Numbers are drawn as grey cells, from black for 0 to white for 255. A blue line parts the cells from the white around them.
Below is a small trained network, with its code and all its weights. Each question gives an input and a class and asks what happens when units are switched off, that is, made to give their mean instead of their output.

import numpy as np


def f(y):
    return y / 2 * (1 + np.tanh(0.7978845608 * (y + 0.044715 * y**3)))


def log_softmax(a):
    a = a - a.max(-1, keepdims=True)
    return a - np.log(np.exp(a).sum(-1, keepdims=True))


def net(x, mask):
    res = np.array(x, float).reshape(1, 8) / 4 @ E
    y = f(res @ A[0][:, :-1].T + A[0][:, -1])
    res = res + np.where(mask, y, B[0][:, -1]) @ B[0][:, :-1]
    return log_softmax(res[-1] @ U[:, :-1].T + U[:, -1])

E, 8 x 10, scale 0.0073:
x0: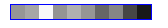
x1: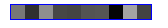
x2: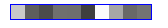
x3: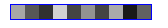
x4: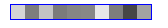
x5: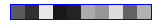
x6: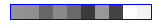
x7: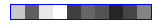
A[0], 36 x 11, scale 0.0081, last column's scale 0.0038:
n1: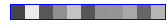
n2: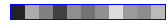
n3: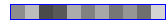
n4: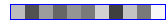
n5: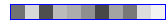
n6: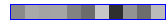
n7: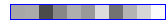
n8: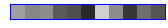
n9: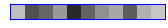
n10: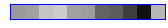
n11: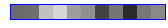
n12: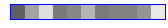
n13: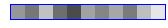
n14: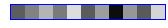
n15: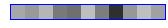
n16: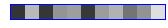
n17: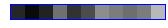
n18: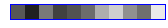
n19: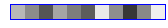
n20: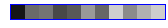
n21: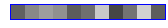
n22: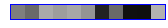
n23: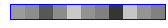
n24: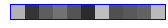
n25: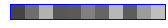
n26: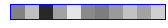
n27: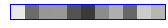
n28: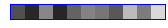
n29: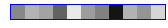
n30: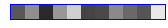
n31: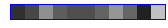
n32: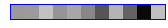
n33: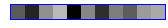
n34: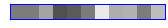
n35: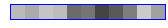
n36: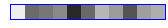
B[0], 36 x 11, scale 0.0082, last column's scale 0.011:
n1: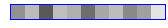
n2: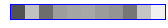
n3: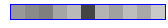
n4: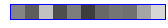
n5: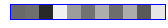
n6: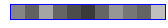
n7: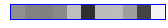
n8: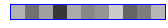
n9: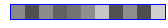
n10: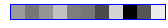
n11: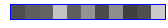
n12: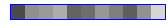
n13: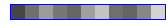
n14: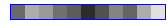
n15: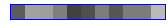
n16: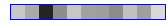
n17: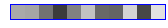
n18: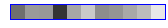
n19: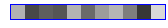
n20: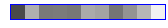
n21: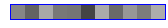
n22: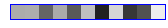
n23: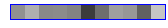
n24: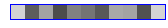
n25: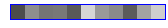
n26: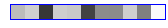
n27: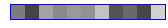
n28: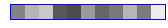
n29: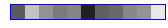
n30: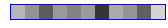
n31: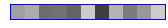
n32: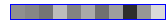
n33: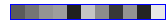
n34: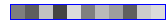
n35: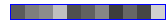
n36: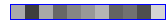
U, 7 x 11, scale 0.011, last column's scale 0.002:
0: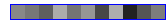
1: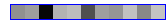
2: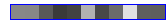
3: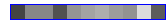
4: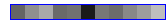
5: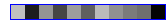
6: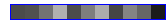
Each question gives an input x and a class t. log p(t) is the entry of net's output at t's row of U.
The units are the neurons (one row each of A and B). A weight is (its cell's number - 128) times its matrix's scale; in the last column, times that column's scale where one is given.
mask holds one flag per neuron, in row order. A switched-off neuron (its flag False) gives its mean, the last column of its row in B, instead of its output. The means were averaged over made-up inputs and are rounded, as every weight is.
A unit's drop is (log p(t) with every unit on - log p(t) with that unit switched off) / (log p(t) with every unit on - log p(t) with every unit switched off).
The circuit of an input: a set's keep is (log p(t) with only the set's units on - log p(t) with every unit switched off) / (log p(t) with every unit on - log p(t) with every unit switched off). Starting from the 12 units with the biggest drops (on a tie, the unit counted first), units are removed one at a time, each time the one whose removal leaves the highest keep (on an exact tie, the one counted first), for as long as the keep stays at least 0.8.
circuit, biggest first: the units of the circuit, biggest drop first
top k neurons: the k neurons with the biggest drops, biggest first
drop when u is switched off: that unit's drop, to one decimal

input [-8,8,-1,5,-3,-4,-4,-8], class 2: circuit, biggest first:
n17
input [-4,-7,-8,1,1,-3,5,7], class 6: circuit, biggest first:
n35, n15
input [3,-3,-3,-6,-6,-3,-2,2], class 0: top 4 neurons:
n10, n22, n7, n32
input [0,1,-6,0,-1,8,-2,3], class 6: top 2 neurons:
n33, n13
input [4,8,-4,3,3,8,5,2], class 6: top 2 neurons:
n13, n35
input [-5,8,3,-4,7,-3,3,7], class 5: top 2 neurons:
n24, n36
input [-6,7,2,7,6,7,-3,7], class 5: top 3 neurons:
n36, n27, n8
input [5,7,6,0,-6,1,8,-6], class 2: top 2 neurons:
n17, n28
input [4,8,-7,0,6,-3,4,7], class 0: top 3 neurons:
n10, n22, n11
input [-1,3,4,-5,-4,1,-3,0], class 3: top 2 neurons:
n33, n22
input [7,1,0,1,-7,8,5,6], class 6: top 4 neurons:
n33, n13, n35, n30
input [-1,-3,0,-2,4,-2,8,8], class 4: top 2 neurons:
n15, n35
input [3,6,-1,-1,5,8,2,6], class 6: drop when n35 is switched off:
0.1
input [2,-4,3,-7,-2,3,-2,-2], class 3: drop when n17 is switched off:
0.0
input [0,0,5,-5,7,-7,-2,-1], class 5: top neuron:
n4
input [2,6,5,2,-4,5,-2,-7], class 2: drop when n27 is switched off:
0.1
